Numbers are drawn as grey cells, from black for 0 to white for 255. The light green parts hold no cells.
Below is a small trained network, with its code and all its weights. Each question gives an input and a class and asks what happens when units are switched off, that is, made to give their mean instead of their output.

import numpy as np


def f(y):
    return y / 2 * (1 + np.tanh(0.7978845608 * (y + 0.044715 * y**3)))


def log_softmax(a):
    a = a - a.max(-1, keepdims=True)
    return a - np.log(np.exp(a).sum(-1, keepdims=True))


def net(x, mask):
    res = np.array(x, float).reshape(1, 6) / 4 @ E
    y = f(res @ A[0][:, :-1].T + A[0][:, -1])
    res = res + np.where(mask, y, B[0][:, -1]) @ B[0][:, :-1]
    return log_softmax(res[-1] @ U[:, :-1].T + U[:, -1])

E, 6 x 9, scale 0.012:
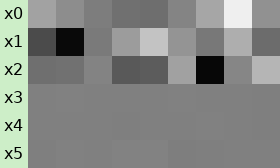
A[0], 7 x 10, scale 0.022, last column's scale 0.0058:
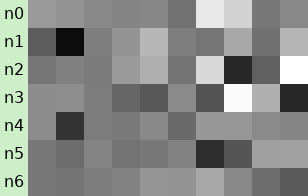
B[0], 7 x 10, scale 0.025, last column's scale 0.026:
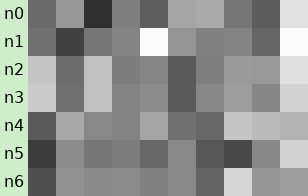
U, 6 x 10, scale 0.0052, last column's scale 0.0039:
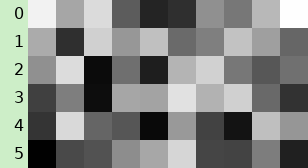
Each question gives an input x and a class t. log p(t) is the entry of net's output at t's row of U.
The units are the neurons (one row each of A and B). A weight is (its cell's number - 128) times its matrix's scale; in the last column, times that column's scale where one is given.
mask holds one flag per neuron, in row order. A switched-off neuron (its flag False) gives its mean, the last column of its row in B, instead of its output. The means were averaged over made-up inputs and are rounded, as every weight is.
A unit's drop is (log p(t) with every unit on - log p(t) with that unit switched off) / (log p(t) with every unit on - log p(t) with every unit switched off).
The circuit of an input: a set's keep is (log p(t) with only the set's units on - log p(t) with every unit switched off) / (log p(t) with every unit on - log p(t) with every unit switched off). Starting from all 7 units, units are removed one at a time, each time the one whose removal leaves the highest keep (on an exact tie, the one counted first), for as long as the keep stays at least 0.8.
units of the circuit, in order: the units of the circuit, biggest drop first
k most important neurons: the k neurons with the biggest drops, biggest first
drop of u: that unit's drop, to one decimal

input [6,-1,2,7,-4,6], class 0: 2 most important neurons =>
n1; n3
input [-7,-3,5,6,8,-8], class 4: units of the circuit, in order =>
n1
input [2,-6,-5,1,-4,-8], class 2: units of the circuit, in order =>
n0; n1
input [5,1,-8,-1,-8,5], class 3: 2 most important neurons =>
n0; n6
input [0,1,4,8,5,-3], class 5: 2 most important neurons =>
n2; n5
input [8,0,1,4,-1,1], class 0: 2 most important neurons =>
n3; n1
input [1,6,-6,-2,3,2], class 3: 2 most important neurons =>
n0; n3
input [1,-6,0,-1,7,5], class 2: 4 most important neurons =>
n2; n1; n3; n5
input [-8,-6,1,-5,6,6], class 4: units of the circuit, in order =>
n5; n1
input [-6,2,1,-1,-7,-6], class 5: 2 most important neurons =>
n3; n5
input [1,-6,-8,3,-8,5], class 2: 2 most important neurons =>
n0; n3
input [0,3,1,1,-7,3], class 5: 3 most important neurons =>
n2; n3; n0
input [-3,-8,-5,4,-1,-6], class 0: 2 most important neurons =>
n1; n2
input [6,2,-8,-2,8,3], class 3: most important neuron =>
n0
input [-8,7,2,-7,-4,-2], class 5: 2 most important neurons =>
n5; n3
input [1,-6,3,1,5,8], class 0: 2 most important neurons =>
n1; n0
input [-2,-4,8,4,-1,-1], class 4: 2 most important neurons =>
n5; n1
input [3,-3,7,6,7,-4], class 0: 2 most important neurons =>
n3; n1
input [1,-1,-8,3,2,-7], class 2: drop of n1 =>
0.4
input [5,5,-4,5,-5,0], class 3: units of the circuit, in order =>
n0
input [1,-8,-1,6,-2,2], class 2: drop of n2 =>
0.2
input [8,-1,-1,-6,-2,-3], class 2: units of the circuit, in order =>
n0; n1
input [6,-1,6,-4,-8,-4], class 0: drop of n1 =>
0.8
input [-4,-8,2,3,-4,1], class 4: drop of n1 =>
0.6
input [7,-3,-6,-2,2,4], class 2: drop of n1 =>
0.1
